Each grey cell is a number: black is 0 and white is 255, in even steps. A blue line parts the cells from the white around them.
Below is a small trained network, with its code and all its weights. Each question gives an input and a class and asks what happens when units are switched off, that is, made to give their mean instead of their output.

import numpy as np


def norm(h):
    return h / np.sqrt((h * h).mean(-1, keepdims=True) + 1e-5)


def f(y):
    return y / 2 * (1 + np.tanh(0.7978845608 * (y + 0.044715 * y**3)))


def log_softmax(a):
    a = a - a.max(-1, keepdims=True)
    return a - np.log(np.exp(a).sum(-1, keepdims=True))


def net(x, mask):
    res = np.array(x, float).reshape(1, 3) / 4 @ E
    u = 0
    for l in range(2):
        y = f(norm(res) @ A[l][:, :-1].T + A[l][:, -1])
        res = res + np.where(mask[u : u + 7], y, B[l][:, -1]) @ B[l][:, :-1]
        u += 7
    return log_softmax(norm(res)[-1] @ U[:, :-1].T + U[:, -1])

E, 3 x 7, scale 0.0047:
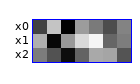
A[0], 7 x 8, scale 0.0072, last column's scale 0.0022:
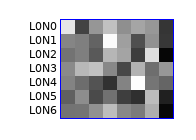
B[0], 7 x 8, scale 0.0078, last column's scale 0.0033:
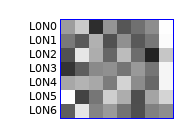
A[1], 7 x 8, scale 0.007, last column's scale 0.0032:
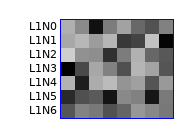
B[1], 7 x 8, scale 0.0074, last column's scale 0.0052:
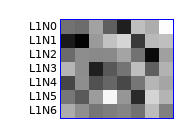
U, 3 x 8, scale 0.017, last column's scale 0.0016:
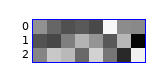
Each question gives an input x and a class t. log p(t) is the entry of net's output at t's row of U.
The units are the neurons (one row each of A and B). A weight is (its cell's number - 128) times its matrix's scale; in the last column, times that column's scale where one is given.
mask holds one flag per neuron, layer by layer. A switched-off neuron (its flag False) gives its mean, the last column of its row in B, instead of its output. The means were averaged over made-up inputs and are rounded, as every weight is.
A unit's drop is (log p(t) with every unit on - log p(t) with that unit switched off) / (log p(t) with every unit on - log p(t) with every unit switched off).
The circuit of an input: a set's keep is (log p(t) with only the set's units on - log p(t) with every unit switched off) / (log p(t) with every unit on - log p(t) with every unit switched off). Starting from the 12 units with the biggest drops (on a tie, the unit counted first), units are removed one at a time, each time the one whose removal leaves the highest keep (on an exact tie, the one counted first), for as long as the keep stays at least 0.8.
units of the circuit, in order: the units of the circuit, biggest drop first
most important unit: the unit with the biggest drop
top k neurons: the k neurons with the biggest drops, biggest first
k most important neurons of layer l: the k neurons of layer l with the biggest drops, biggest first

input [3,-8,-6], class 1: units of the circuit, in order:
(L1N1)
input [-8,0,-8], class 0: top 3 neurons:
(L0N3 L0N5 L1N3)
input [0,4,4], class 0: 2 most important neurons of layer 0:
(L0N0 L0N3)
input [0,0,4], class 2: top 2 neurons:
(L0N4 L0N5)
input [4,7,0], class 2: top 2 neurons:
(L0N2 L1N1)
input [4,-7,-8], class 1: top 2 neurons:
(L0N5 L1N1)
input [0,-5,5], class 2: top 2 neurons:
(L0N4 L1N2)
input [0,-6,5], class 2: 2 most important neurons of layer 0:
(L0N4 L0N0)
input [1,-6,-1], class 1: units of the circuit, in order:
(L0N5 L1N1)
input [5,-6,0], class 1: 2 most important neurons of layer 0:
(L0N5 L0N2)
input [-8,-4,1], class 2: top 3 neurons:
(L0N4 L1N2 L1N0)
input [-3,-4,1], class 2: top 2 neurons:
(L0N4 L1N0)
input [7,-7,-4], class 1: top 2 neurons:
(L0N5 L1N1)
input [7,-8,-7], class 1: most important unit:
L0N5
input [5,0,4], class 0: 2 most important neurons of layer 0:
(L0N5 L0N3)
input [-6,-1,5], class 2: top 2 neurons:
(L0N4 L1N2)
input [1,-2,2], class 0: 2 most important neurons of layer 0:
(L0N2 L0N5)
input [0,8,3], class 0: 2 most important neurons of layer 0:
(L0N0 L0N3)
